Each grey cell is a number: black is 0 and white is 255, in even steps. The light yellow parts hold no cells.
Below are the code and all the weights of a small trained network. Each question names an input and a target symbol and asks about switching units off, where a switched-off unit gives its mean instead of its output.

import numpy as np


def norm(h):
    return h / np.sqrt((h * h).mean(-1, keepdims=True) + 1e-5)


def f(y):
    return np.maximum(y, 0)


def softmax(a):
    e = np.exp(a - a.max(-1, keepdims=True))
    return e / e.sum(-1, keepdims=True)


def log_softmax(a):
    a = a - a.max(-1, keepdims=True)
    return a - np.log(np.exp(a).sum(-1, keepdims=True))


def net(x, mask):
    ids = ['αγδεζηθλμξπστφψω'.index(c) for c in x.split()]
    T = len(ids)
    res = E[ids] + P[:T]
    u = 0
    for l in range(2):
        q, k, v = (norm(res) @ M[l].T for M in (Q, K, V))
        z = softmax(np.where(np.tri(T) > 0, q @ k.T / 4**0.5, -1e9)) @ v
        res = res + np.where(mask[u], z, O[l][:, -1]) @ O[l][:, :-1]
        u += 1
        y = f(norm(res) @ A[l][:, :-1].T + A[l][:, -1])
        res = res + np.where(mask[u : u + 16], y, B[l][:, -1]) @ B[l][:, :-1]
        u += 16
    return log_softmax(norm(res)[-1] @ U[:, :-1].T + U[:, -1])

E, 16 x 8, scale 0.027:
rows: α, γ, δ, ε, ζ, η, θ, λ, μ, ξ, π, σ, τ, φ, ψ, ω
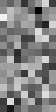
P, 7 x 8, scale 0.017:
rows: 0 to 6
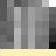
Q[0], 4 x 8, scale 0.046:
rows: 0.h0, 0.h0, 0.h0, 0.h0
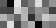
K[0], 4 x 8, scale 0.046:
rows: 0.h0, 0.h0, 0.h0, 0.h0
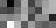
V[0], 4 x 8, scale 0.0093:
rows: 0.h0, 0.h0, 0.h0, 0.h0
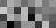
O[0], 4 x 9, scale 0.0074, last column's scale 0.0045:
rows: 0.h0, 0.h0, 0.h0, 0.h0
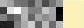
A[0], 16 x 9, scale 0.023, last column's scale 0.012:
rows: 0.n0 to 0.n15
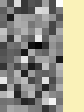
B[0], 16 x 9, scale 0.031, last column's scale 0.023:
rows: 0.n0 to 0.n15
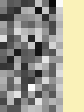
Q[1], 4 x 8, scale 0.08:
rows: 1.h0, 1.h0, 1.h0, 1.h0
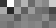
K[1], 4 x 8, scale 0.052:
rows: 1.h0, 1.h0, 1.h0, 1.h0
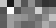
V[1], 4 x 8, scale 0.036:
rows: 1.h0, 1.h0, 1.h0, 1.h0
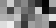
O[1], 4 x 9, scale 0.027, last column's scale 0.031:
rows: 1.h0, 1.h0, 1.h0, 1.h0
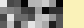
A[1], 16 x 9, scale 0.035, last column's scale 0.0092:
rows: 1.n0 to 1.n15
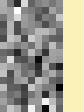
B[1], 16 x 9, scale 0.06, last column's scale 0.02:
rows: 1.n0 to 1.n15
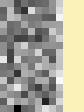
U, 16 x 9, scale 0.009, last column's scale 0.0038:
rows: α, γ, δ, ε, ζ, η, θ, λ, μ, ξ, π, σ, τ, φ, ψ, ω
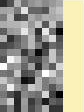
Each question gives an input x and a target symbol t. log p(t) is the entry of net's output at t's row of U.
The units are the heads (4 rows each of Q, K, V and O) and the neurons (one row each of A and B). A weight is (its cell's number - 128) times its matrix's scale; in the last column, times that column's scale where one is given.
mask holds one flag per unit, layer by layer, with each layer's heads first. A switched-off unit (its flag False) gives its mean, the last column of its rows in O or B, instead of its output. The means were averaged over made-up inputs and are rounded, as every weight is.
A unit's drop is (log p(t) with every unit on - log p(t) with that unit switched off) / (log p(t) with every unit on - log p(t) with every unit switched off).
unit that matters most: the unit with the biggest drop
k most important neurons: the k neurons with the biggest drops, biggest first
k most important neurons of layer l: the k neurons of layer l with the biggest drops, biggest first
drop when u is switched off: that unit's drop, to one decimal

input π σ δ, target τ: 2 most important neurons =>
1.n14, 0.n14
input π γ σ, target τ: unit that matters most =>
1.h0
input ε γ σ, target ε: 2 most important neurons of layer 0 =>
0.n14, 0.n0
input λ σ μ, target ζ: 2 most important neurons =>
0.n1, 0.n14
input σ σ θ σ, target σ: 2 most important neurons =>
0.n5, 0.n1
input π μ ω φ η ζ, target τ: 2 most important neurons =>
1.n14, 1.n12
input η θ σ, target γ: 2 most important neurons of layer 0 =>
0.n5, 0.n14
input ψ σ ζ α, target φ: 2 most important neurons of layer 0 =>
0.n14, 0.n13
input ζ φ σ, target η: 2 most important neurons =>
0.n0, 0.n9
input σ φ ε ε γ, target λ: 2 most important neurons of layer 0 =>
0.n6, 0.n5
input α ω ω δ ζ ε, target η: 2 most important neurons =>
1.n15, 0.n14
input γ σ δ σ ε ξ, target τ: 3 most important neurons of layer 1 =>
1.n1, 1.n2, 1.n8
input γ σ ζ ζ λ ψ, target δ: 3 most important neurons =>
0.n12, 1.n15, 0.n14
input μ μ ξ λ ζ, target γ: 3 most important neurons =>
0.n5, 1.n0, 0.n9
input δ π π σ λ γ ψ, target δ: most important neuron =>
1.n5
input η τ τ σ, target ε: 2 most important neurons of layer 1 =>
1.n1, 1.n5
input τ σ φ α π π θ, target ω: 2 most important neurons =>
0.n14, 0.n11
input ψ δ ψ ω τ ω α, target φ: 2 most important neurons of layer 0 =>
0.n13, 0.n0
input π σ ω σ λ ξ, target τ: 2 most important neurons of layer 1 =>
1.n14, 1.n12
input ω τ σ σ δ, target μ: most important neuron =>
0.n9
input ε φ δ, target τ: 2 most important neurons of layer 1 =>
1.n14, 1.n1
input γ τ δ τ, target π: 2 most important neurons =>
0.n6, 0.n11
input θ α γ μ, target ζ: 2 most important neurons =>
0.n1, 1.n12
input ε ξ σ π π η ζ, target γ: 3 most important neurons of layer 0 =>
0.n14, 0.n6, 0.n0
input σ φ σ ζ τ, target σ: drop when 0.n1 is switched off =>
0.1
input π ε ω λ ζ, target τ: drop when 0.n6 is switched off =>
0.1
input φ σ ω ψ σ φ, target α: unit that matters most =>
0.n2
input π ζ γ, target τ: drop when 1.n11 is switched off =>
-0.1
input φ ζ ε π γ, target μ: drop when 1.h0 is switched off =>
0.8
